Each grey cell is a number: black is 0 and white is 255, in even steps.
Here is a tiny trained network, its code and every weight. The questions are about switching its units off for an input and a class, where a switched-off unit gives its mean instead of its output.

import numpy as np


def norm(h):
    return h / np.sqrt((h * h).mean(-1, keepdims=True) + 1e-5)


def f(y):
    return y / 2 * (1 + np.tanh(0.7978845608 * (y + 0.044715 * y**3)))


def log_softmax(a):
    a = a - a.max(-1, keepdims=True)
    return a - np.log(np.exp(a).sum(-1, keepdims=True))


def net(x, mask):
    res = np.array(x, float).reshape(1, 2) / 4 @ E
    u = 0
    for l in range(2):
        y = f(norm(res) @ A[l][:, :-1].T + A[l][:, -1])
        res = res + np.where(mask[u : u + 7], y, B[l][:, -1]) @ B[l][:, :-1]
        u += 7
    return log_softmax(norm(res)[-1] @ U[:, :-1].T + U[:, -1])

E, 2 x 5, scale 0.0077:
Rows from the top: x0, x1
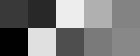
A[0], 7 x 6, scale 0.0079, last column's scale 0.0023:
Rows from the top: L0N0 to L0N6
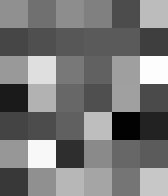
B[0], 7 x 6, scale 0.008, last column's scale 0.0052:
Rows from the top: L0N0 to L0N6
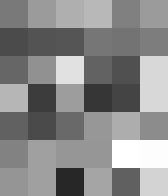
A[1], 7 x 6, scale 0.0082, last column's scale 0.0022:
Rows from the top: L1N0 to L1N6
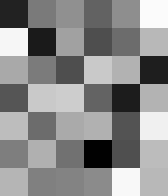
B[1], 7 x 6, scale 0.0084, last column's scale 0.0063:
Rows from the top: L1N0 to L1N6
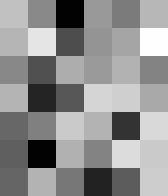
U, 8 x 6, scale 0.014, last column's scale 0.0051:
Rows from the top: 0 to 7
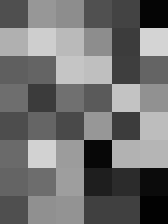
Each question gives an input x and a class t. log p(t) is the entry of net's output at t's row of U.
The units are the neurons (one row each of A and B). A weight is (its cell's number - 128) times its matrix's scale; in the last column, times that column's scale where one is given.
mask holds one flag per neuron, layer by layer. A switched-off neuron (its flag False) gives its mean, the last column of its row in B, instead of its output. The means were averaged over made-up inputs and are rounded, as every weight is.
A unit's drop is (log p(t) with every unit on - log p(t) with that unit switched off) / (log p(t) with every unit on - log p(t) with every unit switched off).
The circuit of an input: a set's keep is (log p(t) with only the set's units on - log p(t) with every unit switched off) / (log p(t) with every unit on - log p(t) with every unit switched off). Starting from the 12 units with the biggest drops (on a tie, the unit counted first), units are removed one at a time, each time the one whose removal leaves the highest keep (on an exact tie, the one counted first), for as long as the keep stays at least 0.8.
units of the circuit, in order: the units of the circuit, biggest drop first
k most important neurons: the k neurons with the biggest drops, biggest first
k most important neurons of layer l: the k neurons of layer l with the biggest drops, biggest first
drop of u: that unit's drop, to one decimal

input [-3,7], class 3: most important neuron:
(L0N3)
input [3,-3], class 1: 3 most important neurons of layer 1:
(L1N1 L1N5 L1N3)
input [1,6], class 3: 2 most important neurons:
(L0N3 L1N5)
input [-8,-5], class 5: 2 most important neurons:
(L1N6 L0N5)
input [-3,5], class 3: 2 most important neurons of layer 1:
(L1N5 L1N3)
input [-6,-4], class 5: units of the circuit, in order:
(L1N6 L0N5 L0N6)
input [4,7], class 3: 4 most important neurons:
(L0N3 L1N3 L1N4 L1N5)
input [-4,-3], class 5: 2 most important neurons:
(L1N6 L0N3)
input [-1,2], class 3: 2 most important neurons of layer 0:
(L0N2 L0N3)
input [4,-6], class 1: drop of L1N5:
0.2
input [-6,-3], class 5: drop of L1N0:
0.0
